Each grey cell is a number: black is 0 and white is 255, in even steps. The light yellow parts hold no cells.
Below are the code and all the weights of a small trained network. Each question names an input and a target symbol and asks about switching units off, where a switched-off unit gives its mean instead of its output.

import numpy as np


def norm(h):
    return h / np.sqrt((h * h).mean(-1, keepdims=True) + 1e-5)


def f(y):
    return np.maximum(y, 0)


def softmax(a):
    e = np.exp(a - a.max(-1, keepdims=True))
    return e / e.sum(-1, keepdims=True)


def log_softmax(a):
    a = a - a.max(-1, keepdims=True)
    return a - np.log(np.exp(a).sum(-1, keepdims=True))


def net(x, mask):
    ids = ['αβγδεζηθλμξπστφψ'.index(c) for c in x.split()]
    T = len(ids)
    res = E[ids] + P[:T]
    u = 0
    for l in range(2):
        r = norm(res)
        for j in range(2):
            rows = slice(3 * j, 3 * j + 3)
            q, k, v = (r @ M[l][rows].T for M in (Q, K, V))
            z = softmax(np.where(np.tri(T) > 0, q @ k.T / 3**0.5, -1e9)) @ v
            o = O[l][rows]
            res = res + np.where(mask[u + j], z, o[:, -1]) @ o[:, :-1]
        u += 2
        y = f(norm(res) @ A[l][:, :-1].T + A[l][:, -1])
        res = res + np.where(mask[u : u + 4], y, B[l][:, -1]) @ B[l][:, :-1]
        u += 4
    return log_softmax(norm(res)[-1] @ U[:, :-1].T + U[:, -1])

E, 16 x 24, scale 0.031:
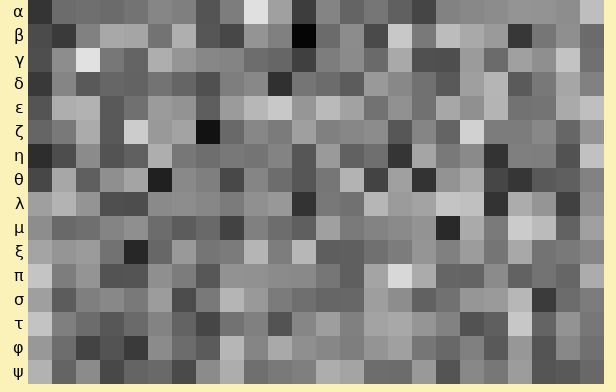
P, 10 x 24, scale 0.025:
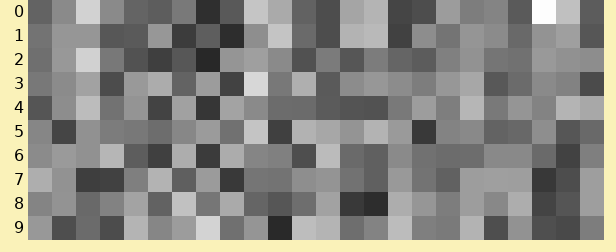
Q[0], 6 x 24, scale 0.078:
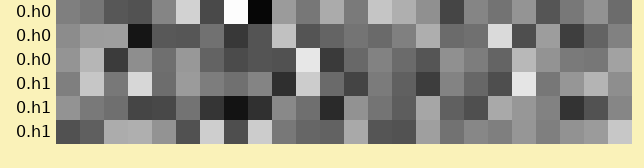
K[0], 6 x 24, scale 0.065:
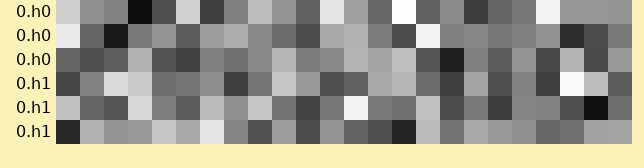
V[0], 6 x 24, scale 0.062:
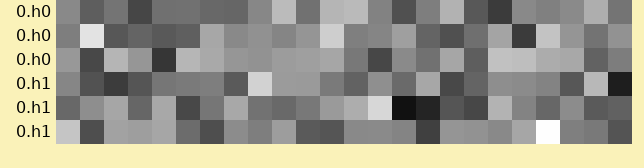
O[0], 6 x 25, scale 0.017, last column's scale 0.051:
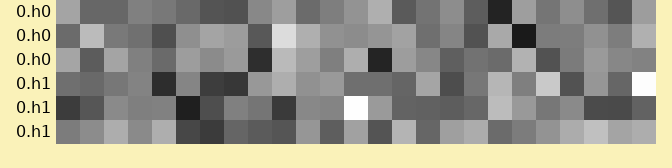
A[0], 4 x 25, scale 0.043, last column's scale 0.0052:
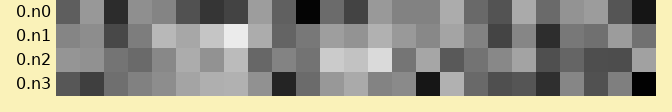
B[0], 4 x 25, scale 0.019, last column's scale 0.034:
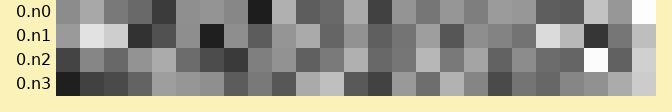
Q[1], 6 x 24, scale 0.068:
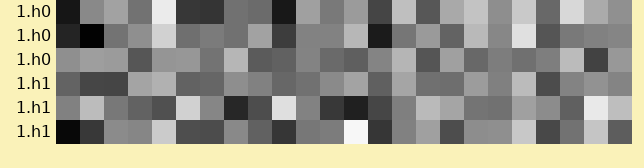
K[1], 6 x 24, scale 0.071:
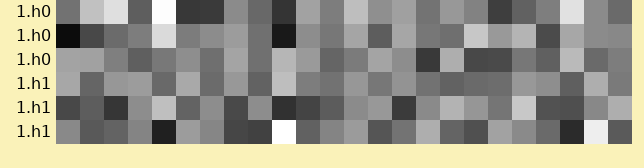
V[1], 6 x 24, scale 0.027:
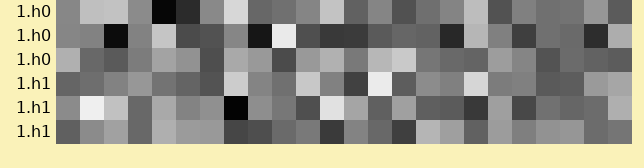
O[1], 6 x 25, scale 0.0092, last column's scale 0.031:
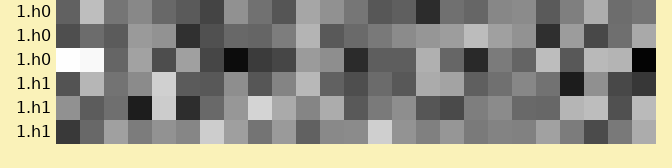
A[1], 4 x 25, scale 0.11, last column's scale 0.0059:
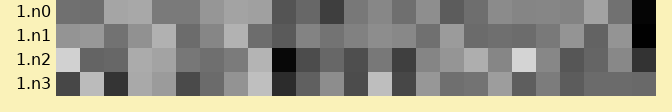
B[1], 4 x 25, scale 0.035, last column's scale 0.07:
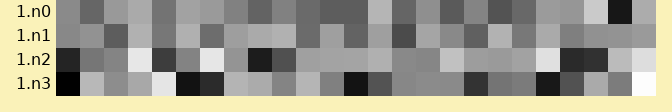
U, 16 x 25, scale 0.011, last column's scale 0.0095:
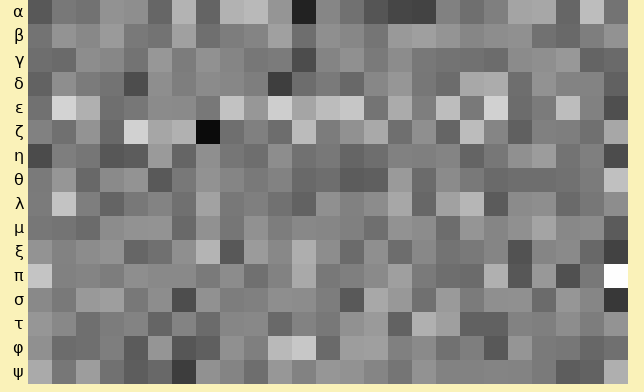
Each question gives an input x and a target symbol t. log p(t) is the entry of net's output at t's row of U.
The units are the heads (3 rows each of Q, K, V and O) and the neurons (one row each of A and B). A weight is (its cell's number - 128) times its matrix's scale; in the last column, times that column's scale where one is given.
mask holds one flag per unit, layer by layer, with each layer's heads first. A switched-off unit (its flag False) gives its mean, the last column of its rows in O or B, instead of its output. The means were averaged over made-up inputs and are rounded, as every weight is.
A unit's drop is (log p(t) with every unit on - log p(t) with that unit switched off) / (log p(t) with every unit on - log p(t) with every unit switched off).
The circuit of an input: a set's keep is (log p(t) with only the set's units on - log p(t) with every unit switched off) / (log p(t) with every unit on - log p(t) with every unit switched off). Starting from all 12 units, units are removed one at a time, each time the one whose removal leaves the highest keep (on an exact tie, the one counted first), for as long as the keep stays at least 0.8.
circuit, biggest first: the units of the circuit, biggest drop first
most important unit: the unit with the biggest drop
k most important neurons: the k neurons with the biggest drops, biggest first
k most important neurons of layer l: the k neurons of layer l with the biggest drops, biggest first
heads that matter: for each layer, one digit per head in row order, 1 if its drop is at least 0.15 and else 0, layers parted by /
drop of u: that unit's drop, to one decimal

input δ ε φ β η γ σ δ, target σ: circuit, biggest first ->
0.h1
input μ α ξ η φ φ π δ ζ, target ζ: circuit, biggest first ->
0.h1, 1.n3, 0.n3, 1.n2
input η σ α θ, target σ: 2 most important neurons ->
1.n3, 1.n2
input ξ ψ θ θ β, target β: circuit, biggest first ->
0.h0, 1.n2
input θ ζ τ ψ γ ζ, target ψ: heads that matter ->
01 / 00
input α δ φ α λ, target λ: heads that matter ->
00 / 00
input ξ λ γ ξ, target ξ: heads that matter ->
10 / 00
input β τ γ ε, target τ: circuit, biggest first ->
0.h1, 1.n3, 0.h0
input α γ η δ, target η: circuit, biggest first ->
0.h1, 0.n1, 0.n3
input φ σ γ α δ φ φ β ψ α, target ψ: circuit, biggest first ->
0.h1, 1.n3, 1.n2
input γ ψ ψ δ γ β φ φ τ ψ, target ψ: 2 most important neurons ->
0.n0, 1.n3
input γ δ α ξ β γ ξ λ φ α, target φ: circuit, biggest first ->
0.h1, 1.n3
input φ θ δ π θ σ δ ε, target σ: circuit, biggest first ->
0.h1, 0.h0
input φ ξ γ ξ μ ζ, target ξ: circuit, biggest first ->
0.h0
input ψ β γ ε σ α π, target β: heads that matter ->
10 / 00
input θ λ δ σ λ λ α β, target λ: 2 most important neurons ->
1.n3, 1.n2
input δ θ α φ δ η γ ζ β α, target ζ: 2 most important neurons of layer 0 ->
0.n2, 0.n3
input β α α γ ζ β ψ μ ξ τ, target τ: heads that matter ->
01 / 00
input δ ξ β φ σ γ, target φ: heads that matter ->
10 / 00
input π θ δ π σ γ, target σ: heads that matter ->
01 / 00
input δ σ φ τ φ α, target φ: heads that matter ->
01 / 00
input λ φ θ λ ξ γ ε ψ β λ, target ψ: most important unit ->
0.h1
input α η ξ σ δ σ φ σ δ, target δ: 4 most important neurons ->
0.n0, 1.n3, 1.n2, 1.n0
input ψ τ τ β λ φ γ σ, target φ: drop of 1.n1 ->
0.0
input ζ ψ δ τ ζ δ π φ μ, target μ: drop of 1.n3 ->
0.3
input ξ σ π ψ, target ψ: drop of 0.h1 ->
0.4
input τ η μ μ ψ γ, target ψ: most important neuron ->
1.n3
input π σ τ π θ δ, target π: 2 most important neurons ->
1.n3, 1.n2
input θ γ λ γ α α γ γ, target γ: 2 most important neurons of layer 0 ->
0.n0, 0.n3
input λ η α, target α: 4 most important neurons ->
1.n3, 1.n2, 0.n0, 1.n0
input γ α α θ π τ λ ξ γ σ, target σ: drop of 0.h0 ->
0.2
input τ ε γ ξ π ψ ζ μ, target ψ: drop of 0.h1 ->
0.4
